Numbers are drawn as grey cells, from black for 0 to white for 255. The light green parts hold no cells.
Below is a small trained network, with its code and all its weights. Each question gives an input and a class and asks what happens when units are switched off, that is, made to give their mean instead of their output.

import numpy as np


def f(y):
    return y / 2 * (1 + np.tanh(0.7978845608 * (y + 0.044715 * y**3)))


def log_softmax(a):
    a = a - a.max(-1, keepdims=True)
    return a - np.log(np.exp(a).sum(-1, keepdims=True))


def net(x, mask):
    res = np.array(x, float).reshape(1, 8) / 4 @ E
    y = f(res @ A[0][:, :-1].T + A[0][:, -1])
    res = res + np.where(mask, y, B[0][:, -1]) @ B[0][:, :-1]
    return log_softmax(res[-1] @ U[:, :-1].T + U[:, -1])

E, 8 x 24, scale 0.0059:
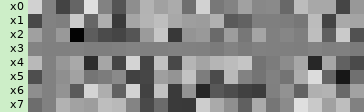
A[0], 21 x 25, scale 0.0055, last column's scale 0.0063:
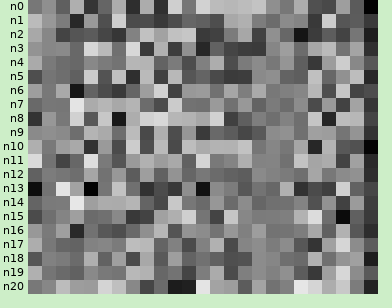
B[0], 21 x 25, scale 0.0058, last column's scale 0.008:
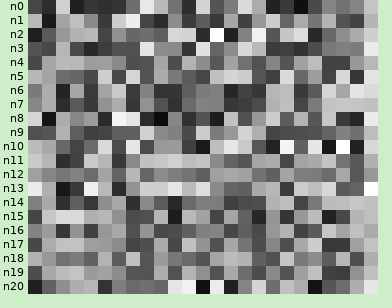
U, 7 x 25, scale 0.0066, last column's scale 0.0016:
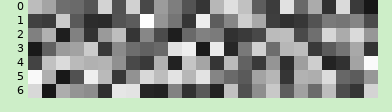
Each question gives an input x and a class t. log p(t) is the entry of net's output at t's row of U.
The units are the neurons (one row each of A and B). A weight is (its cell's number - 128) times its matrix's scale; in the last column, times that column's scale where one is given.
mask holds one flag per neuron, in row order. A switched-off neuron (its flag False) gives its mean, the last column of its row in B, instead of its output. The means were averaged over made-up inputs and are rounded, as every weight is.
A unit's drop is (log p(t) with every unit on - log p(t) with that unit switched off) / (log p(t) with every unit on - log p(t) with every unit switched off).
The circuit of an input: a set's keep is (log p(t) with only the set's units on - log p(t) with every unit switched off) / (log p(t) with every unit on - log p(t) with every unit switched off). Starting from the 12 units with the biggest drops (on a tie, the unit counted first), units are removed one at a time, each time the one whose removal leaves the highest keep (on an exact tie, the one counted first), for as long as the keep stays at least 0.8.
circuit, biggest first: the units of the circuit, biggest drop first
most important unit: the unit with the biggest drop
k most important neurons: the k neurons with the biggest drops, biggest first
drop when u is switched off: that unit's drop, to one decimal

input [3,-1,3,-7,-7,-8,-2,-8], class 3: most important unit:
n2
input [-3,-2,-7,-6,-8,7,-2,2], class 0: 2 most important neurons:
[n5, n18]
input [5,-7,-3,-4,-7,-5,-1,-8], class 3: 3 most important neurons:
[n2, n10, n8]
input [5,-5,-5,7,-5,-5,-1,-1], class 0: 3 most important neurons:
[n5, n13, n8]
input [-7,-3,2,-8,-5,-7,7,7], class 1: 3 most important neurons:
[n3, n9, n2]
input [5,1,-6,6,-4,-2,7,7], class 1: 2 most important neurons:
[n3, n9]
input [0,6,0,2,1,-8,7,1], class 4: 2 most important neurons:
[n17, n19]
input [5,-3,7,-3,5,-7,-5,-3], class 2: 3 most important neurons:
[n6, n16, n15]
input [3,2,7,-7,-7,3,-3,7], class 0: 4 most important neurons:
[n5, n18, n2, n12]
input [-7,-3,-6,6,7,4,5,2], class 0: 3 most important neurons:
[n10, n11, n6]
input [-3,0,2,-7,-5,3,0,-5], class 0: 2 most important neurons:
[n5, n20]
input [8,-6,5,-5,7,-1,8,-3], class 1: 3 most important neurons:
[n3, n9, n13]
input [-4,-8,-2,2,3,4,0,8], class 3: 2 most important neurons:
[n20, n8]
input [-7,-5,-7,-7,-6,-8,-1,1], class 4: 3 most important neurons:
[n17, n19, n4]
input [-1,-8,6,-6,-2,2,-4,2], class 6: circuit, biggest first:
[n1]
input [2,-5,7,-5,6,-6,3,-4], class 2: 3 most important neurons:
[n6, n16, n5]
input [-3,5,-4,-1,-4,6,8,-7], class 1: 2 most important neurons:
[n3, n9]
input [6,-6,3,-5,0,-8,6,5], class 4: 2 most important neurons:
[n19, n17]
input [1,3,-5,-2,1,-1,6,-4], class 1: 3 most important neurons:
[n3, n9, n6]
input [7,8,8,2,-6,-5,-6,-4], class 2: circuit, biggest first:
[n6]
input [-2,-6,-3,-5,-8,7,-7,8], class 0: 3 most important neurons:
[n5, n18, n2]
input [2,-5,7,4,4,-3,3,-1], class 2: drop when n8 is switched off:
0.1
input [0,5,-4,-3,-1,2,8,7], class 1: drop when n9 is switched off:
0.2
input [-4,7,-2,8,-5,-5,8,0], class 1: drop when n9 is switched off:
0.3
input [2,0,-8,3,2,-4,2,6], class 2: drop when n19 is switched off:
0.0
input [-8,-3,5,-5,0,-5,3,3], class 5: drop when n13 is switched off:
1.2
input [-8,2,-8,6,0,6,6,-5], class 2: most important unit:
n14
